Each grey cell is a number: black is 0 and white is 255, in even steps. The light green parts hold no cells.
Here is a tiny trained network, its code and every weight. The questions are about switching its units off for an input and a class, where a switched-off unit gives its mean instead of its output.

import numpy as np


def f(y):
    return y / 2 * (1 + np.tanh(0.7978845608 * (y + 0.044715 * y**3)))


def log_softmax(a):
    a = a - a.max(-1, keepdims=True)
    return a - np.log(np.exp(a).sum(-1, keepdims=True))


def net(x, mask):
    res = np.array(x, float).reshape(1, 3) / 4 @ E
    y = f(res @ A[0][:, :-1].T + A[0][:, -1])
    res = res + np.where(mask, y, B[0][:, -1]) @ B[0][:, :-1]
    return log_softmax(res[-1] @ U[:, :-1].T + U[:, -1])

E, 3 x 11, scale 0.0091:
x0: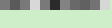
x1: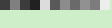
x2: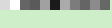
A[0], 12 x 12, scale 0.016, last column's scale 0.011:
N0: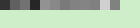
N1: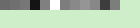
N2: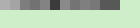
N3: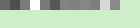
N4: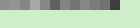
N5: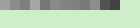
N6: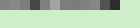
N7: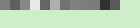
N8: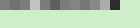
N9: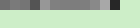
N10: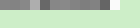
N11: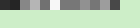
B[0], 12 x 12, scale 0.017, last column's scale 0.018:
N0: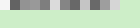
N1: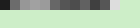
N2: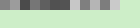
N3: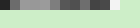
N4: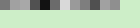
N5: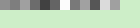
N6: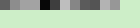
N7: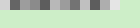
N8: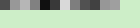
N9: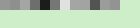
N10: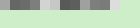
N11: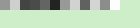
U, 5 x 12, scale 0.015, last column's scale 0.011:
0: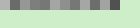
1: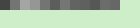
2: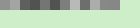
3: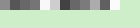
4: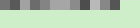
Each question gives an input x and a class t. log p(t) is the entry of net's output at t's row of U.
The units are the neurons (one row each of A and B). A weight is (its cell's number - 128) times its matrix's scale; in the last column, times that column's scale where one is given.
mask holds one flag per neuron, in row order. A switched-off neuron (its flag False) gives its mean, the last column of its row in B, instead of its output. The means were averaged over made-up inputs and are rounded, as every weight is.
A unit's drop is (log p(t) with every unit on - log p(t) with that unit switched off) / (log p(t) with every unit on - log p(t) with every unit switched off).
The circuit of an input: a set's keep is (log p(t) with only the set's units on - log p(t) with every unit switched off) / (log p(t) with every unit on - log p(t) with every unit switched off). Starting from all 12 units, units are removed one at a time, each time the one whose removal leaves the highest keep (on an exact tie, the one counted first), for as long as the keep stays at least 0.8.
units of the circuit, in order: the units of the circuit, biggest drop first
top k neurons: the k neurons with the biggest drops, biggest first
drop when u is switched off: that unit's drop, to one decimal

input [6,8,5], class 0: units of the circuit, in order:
[N0]
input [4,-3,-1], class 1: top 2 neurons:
[N0 N3]
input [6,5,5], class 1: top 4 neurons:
[N11 N7 N3 N10]
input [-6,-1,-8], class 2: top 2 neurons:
[N11 N3]
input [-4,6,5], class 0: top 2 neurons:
[N11 N0]
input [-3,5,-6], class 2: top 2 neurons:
[N11 N7]
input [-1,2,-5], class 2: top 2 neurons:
[N11 N10]
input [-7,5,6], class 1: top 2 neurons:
[N11 N1]
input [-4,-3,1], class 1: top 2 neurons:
[N0 N1]
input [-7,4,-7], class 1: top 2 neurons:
[N1 N2]
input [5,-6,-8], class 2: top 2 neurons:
[N11 N0]
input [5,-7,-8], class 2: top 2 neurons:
[N11 N0]
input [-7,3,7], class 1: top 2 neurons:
[N11 N1]
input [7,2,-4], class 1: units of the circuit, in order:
[N3]
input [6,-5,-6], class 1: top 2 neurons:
[N3 N0]
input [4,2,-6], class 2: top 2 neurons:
[N11 N1]
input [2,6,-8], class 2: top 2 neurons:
[N11 N7]
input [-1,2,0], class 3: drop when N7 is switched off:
0.2
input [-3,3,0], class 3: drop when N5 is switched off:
0.3
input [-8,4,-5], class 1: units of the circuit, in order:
[N1]
